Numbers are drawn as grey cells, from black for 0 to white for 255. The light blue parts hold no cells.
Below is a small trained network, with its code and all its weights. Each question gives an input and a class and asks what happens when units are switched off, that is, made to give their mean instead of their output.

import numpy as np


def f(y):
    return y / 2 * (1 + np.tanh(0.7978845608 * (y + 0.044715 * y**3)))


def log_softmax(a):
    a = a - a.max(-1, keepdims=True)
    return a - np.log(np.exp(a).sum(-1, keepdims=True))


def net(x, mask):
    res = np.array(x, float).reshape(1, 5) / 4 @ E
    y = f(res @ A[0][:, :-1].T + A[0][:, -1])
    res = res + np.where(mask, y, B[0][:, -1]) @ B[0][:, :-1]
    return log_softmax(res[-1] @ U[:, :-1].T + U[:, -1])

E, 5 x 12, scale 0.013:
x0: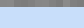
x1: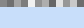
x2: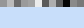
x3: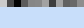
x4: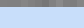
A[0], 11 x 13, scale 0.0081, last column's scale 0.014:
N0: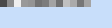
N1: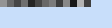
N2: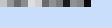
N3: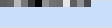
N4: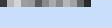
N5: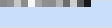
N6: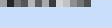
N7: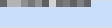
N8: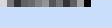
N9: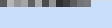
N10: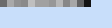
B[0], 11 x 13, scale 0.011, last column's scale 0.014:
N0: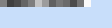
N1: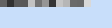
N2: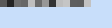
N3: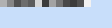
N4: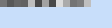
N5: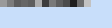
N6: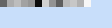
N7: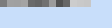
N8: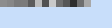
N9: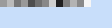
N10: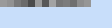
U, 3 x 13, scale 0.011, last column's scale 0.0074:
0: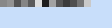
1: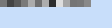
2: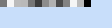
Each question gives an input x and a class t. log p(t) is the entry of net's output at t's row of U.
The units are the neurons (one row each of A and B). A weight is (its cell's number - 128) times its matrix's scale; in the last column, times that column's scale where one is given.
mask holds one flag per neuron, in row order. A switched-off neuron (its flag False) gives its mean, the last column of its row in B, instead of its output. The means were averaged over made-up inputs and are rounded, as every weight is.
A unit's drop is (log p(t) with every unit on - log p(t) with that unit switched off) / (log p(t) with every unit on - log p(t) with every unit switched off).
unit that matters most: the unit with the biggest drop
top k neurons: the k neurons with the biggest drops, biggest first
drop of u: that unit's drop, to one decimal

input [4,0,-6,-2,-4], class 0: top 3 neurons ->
(N3; N1; N2)
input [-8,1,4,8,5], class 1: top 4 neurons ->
(N2; N3; N9; N5)
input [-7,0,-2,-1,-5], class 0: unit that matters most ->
N1
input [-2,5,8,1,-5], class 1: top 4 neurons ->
(N2; N3; N8; N7)
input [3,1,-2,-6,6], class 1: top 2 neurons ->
(N4; N9)
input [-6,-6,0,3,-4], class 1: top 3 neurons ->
(N1; N3; N5)
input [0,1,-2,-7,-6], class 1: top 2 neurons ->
(N4; N9)
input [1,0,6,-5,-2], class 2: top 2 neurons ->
(N3; N7)
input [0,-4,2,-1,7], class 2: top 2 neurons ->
(N3; N0)
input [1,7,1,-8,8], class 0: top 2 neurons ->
(N5; N10)
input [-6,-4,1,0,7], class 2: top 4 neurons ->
(N3; N0; N5; N8)
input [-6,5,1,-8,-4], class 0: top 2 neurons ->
(N5; N1)
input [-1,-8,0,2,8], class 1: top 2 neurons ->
(N1; N3)
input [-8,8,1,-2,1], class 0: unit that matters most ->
N5
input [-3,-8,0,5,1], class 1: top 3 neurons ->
(N1; N3; N5)
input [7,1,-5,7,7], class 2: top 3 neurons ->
(N6; N0; N2)
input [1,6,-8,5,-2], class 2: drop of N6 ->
0.6
